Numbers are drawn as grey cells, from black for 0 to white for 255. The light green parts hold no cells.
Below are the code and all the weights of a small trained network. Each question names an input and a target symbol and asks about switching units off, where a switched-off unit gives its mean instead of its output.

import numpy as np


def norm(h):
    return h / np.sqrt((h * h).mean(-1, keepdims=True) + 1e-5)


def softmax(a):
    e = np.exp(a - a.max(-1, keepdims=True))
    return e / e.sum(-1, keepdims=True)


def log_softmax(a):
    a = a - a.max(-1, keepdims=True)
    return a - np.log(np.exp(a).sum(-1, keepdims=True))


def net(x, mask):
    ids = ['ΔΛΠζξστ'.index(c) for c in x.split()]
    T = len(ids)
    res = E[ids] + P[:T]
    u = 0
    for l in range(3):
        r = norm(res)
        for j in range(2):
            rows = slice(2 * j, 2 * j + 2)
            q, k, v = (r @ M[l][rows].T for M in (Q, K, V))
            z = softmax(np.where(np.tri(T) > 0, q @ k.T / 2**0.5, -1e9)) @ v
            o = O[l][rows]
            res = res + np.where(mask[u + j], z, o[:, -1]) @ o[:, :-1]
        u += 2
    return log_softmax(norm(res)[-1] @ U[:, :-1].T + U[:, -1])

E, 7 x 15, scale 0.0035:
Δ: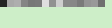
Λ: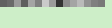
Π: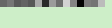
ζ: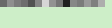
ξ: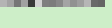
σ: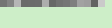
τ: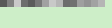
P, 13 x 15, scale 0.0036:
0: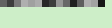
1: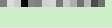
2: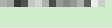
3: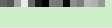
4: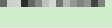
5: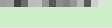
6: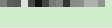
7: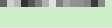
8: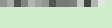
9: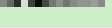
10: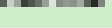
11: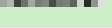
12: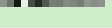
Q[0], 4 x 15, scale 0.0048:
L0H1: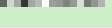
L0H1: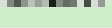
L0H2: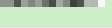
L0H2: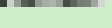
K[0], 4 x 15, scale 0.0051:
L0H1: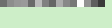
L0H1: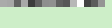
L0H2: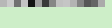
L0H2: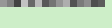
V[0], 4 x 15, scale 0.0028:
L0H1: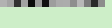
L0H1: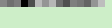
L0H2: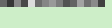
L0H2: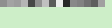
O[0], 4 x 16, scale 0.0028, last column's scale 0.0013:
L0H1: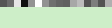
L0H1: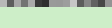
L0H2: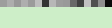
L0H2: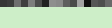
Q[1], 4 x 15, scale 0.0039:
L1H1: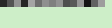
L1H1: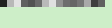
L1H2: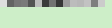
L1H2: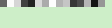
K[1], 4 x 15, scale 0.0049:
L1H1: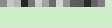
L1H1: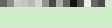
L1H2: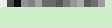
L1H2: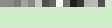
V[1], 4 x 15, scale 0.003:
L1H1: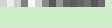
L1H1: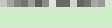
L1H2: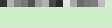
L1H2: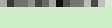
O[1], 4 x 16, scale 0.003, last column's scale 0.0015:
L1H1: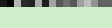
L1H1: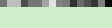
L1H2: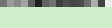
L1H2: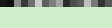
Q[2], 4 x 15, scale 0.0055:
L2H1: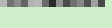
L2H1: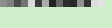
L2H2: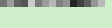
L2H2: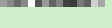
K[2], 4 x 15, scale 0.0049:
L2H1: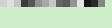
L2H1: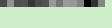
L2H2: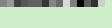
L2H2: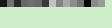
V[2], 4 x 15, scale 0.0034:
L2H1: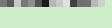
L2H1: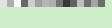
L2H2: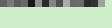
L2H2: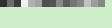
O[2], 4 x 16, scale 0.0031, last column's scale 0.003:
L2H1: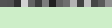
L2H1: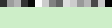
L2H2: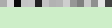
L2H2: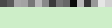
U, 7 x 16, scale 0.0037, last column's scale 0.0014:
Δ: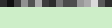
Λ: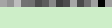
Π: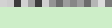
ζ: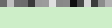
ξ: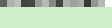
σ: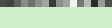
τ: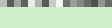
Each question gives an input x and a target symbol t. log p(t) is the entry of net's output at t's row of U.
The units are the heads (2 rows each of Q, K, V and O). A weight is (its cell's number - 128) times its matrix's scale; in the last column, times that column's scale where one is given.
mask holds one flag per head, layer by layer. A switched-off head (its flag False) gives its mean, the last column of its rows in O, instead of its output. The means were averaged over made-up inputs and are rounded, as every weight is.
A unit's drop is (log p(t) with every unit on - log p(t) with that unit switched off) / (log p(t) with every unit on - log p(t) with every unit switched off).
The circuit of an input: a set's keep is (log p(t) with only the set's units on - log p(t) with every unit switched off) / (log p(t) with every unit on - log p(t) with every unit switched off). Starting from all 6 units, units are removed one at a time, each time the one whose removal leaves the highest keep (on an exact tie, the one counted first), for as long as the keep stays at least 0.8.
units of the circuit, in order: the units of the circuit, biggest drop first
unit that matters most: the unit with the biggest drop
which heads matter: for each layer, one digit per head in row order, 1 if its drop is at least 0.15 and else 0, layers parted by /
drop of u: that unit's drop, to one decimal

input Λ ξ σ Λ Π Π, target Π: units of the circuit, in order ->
(L2H2)
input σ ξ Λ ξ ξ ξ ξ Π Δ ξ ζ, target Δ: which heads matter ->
01 / 10 / 00
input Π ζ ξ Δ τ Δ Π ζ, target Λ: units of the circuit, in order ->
(L2H2, L2H1)
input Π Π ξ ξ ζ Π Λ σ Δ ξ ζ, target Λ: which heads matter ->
00 / 10 / 11
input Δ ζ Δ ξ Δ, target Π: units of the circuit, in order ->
(L0H1, L1H2)
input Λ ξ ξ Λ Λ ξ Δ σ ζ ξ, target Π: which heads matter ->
00 / 10 / 00
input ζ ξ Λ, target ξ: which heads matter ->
00 / 10 / 10
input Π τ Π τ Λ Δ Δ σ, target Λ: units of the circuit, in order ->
(L2H2, L2H1)
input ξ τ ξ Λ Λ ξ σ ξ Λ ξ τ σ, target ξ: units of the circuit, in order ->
(L2H1, L0H1)
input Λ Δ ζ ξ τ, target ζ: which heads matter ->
11 / 00 / 00
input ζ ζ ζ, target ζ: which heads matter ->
11 / 10 / 10
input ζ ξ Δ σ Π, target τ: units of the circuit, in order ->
(L1H2, L2H1, L0H1)
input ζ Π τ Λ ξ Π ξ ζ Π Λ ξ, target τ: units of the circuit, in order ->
(L1H2, L0H1, L2H1)
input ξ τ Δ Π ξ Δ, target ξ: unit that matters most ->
L0H1
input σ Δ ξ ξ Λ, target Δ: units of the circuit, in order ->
(L1H1, L0H2, L2H1)
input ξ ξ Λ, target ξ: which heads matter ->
00 / 00 / 10
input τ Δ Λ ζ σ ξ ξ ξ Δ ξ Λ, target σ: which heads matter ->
01 / 01 / 10
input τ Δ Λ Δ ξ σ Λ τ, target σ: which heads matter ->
01 / 11 / 10
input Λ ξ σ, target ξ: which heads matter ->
00 / 00 / 10
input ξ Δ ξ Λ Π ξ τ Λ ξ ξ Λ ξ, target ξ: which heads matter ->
10 / 00 / 10
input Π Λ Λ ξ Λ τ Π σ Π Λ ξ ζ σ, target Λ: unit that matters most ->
L0H2
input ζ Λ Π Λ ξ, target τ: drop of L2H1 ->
0.3
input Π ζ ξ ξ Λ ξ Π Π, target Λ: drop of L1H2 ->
0.1
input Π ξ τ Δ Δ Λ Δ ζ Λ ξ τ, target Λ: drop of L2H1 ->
0.3
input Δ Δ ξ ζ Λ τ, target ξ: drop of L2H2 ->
0.0
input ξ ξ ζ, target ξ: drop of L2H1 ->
0.6
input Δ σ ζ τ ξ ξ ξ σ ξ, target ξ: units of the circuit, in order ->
(L2H1)
